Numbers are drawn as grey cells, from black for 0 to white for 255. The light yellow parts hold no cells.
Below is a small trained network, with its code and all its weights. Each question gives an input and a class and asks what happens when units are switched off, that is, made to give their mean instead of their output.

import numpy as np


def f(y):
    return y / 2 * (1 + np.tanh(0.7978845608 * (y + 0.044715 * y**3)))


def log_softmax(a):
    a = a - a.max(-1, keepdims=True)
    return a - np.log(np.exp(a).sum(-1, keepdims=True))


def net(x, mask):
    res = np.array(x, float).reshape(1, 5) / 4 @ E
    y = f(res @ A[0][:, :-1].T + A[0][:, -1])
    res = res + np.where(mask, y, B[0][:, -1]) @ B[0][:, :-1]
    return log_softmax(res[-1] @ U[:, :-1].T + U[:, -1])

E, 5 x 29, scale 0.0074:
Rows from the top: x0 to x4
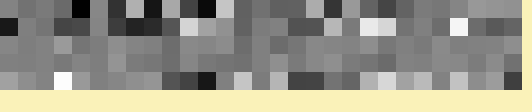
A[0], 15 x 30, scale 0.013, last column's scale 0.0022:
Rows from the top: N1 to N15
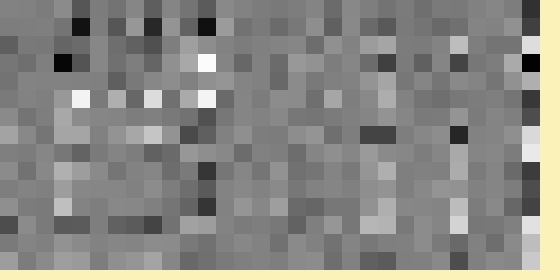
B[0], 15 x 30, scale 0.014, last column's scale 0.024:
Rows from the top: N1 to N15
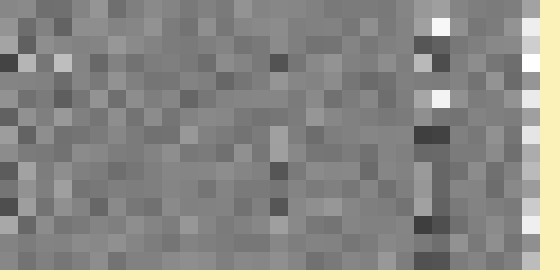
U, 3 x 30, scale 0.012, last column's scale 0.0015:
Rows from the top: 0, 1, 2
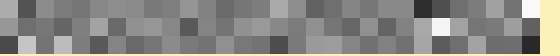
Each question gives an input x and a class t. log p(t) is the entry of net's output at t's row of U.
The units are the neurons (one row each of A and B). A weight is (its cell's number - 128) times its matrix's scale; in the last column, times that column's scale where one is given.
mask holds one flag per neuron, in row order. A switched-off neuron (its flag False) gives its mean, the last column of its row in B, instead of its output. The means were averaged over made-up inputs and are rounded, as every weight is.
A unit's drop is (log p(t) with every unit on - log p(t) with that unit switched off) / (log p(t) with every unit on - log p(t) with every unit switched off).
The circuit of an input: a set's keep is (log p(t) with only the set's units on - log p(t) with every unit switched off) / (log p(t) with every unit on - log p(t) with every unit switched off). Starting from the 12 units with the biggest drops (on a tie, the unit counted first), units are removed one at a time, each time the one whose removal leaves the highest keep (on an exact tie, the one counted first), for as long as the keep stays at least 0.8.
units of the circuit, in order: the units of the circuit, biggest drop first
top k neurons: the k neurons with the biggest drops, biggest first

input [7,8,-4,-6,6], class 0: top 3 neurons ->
(N13 N6 N3)
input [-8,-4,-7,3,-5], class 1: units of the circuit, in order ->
(N6)
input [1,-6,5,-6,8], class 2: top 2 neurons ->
(N12 N13)
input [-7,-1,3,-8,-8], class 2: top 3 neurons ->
(N4 N2 N1)
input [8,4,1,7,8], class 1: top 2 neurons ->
(N2 N4)
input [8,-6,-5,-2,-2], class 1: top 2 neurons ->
(N2 N13)
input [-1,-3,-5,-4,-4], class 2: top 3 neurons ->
(N13 N4 N3)
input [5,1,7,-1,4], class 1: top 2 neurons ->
(N2 N4)
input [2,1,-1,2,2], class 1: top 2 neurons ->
(N4 N8)
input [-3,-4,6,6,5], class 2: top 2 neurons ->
(N13 N12)
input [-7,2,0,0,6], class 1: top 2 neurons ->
(N6 N4)
